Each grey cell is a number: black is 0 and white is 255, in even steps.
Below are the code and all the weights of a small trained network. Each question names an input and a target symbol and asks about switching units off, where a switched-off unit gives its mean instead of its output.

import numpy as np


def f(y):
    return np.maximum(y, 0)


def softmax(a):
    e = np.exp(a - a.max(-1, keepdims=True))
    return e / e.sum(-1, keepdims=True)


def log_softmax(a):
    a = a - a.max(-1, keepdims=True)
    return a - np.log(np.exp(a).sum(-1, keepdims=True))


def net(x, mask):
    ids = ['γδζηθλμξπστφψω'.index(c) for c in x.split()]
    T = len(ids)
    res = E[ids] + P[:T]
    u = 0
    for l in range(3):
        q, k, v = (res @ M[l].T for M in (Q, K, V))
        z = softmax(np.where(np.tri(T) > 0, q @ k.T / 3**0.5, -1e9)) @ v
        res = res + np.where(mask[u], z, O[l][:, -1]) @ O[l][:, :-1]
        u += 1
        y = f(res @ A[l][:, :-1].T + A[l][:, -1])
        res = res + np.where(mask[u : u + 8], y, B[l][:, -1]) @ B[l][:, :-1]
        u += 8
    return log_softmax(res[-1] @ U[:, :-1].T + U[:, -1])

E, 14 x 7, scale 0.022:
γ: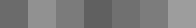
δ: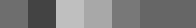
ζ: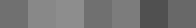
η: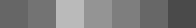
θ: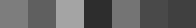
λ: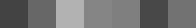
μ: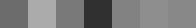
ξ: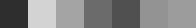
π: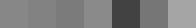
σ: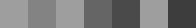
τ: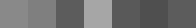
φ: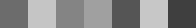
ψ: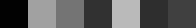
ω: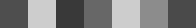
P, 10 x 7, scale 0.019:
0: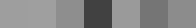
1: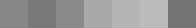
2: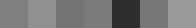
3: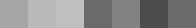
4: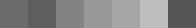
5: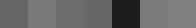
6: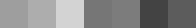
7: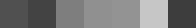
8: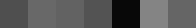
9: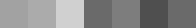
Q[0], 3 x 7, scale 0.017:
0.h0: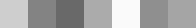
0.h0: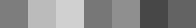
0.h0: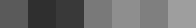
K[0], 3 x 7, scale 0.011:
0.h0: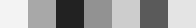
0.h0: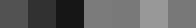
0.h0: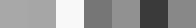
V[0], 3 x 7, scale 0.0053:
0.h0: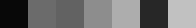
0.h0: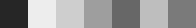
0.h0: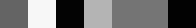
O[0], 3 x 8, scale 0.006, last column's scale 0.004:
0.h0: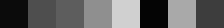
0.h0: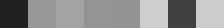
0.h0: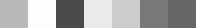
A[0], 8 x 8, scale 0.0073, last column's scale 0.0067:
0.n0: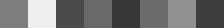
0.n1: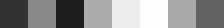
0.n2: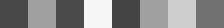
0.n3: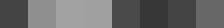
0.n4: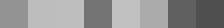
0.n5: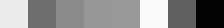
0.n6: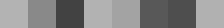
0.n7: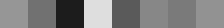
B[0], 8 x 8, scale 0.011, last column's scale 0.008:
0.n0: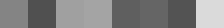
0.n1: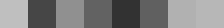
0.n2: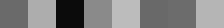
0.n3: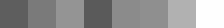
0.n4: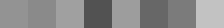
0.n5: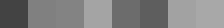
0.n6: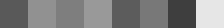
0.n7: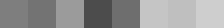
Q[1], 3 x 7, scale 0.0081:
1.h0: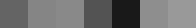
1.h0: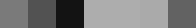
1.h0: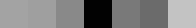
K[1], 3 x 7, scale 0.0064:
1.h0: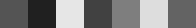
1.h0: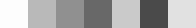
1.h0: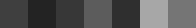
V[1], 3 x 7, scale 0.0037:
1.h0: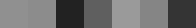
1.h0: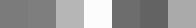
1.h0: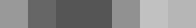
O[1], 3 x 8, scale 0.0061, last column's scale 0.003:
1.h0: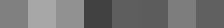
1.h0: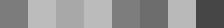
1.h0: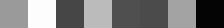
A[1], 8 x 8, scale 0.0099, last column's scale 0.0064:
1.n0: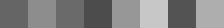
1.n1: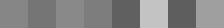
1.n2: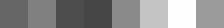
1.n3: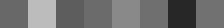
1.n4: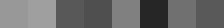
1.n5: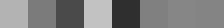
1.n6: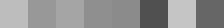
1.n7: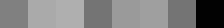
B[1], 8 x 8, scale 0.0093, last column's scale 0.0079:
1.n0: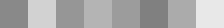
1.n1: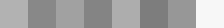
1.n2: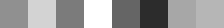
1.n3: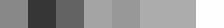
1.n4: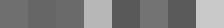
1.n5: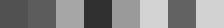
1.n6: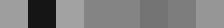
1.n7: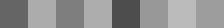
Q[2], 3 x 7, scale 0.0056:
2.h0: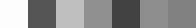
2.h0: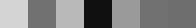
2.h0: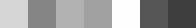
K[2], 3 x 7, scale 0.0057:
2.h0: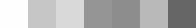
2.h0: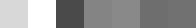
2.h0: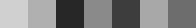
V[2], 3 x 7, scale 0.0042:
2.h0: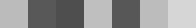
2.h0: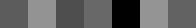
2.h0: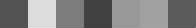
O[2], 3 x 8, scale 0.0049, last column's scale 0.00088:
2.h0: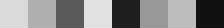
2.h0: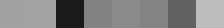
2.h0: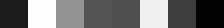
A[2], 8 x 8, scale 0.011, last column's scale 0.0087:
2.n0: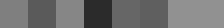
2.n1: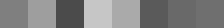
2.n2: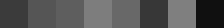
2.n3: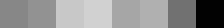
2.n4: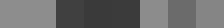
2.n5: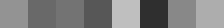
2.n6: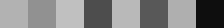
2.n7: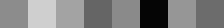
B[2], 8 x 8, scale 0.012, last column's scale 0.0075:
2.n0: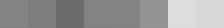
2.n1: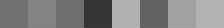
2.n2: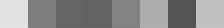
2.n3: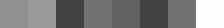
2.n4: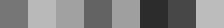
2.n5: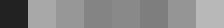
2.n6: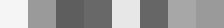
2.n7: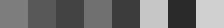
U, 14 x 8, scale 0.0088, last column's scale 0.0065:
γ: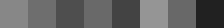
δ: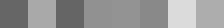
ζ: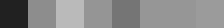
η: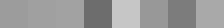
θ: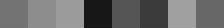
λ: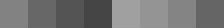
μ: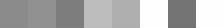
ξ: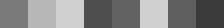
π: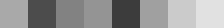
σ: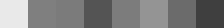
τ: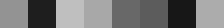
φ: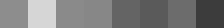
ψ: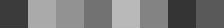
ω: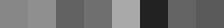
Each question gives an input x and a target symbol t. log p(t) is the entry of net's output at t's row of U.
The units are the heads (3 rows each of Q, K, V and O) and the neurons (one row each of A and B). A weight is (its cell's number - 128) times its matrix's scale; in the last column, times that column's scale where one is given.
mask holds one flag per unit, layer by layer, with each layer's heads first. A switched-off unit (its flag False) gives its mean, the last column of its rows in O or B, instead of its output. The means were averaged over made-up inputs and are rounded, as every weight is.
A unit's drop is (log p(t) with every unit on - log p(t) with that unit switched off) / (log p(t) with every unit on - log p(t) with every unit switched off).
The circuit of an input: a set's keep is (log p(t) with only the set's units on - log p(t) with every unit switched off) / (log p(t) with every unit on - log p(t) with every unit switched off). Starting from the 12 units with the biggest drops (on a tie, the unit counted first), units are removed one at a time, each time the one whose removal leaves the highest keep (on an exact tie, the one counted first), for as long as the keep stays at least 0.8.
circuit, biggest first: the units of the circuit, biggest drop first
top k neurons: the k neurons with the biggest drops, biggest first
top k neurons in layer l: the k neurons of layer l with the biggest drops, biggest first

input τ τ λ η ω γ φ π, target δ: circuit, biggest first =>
[1.n2 0.n0 0.n2 0.n6]
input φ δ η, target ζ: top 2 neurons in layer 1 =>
[1.n3 1.n2]
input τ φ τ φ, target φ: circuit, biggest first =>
[2.n3 0.h0]
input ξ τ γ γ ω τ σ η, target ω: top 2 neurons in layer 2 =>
[2.n3 2.n6]
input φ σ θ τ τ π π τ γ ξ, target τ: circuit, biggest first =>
[0.h0 0.n0 0.n7 2.n7]
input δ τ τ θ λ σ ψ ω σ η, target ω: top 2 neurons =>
[2.n3 1.n3]
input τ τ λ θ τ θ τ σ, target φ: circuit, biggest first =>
[2.n3 1.n0 0.h0]
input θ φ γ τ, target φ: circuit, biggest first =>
[0.h0 2.n3]
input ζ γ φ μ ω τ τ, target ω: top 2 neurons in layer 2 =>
[2.n3 2.n1]
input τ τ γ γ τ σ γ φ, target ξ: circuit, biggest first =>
[0.n1 0.h0 1.n5]
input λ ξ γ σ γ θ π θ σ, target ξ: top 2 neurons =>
[1.n5 0.n5]
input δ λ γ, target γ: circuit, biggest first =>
[2.n7 1.n2 1.n3]
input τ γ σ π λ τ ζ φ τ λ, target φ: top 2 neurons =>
[2.n3 1.n7]
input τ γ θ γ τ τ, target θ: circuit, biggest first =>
[0.h0 2.n4 0.n7]
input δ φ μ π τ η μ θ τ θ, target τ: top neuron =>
[1.n4]
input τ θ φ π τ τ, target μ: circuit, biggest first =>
[0.h0 0.n2 1.n3]
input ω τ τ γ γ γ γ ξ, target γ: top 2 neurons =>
[0.n1 2.n7]
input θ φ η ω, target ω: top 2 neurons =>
[1.n3 2.n3]
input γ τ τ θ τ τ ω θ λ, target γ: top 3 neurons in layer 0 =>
[0.n3 0.n0 0.n6]
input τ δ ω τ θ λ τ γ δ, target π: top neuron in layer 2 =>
[2.n0]
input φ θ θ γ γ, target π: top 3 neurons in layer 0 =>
[0.n1 0.n6 0.n2]
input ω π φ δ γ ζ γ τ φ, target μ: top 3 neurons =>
[0.n0 0.n2 0.n1]
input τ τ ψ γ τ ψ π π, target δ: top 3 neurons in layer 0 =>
[0.n0 0.n6 0.n2]
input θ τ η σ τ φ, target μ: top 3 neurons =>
[0.n2 0.n0 0.n1]
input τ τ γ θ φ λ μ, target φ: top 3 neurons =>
[2.n3 1.n7 0.n2]
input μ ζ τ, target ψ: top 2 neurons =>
[0.n2 2.n4]
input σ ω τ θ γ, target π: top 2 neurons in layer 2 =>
[2.n4 2.n5]
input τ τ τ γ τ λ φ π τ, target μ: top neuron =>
[0.n0]
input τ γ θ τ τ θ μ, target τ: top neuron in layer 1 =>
[1.n4]
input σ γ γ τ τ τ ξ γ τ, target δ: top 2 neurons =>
[0.n3 0.n2]
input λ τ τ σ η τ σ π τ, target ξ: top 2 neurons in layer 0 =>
[0.n0 0.n7]
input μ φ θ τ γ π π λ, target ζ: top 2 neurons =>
[2.n5 0.n7]
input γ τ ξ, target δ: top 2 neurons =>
[0.n2 1.n3]
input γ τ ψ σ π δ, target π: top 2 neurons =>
[2.n0 2.n2]
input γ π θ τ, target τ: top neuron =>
[0.n7]
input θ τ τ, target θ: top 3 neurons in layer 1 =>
[1.n5 1.n3 1.n0]
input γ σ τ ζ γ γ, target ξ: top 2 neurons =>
[0.n0 1.n5]
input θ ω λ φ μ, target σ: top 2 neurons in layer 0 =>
[0.n1 0.n4]
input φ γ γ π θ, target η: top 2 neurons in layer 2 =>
[2.n6 2.n7]
